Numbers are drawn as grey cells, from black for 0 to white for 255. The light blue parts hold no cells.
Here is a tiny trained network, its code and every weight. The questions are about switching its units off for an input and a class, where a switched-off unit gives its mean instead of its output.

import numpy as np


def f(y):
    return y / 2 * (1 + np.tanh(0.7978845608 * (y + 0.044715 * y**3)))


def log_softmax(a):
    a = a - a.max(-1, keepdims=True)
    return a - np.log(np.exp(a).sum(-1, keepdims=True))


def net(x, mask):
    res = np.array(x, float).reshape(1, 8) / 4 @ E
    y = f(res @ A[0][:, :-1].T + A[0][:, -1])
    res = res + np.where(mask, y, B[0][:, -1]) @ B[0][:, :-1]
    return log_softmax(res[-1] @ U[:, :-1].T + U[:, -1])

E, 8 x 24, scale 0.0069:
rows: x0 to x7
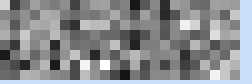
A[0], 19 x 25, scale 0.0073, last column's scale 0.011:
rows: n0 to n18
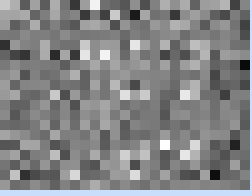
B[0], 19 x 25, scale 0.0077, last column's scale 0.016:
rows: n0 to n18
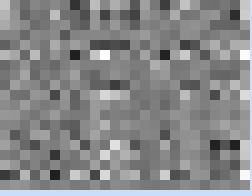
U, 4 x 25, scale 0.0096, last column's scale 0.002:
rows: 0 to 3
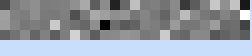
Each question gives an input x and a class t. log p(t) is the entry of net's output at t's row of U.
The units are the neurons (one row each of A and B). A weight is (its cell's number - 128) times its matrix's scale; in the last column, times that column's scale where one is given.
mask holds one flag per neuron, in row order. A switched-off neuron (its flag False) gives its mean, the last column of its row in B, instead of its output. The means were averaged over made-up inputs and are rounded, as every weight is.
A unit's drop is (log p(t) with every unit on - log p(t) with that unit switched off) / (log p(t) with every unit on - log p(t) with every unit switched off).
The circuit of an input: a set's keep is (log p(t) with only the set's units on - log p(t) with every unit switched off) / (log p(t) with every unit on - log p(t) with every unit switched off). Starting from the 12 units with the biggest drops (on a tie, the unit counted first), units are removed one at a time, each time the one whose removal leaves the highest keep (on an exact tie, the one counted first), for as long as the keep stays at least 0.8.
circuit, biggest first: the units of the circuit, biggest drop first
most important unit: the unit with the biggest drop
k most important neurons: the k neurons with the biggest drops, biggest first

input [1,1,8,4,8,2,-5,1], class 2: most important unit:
n5
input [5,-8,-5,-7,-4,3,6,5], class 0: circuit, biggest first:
[n14, n9]
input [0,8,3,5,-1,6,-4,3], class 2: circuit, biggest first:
[n17, n5]
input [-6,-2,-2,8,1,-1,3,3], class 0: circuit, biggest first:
[n14, n5]
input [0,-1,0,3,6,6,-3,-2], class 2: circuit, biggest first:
[n17, n9, n5]
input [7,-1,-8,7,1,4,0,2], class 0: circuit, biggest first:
[n14, n0]
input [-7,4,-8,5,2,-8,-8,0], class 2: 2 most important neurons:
[n1, n5]
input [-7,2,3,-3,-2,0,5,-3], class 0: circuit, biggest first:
[n4, n14]
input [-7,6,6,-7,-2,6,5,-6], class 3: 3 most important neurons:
[n17, n4, n0]
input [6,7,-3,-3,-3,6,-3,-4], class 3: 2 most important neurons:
[n5, n0]
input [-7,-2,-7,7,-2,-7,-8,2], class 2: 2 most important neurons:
[n1, n5]
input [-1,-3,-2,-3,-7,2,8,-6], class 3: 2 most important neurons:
[n17, n7]
